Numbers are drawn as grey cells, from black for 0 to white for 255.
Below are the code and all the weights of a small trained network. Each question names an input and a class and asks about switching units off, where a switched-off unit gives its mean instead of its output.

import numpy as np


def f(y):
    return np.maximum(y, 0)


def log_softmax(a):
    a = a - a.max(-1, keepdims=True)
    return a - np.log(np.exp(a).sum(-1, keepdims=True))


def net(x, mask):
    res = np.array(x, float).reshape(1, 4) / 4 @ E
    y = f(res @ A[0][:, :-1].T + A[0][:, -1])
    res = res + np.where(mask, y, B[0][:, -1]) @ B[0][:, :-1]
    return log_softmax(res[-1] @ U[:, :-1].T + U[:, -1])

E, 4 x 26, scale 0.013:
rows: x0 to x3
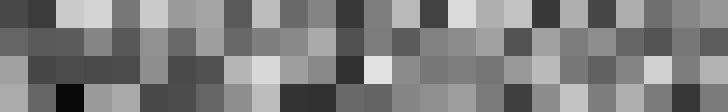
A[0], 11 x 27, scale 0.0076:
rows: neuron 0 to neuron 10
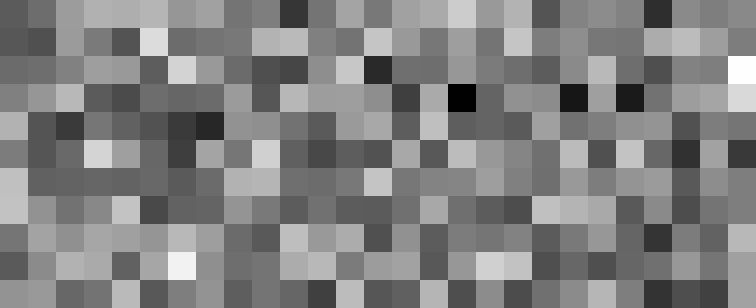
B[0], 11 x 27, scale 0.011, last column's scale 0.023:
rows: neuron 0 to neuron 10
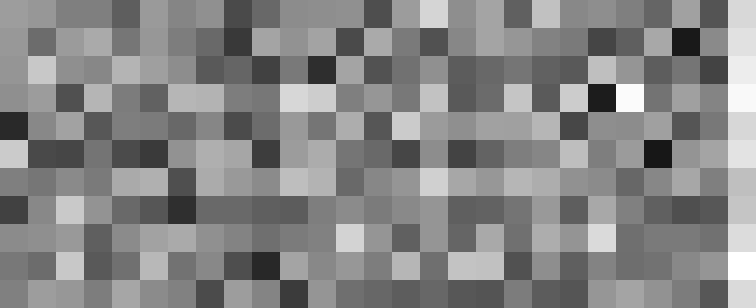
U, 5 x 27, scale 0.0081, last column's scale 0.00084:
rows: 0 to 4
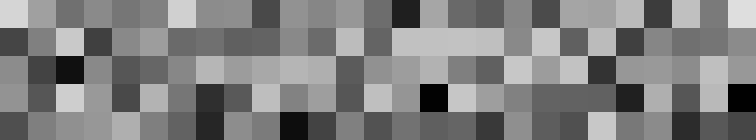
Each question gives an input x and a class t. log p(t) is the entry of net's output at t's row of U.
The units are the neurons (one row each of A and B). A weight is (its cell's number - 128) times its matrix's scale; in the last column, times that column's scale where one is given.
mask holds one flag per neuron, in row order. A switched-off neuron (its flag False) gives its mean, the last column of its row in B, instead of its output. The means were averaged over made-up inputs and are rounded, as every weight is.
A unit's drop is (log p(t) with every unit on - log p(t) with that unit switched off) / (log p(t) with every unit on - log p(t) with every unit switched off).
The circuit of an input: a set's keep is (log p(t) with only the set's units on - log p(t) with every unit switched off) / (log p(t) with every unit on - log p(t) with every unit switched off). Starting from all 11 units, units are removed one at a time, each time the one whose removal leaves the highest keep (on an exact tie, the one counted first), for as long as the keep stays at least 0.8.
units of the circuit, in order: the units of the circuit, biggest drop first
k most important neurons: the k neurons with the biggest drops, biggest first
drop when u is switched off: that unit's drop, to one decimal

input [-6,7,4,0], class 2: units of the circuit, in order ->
neuron 3; neuron 2
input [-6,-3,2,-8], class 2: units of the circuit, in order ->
neuron 3; neuron 2
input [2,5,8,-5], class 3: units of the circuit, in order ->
neuron 1
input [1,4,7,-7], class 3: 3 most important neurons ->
neuron 1; neuron 5; neuron 9
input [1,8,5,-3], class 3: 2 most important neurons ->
neuron 5; neuron 1
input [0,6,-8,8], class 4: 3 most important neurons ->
neuron 10; neuron 3; neuron 7
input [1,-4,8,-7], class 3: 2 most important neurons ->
neuron 1; neuron 5
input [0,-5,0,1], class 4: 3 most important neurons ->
neuron 3; neuron 9; neuron 5
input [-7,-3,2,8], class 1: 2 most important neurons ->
neuron 4; neuron 6
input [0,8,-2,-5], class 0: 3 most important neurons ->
neuron 3; neuron 4; neuron 7
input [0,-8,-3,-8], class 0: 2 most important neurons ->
neuron 3; neuron 4
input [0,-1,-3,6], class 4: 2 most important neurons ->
neuron 3; neuron 7
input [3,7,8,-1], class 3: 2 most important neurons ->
neuron 3; neuron 1
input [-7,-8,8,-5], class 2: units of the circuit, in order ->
neuron 3
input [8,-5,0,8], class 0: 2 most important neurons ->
neuron 5; neuron 3
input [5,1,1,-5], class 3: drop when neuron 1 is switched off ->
0.6
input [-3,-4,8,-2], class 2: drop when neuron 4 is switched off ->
0.0
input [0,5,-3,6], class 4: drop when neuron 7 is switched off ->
0.1
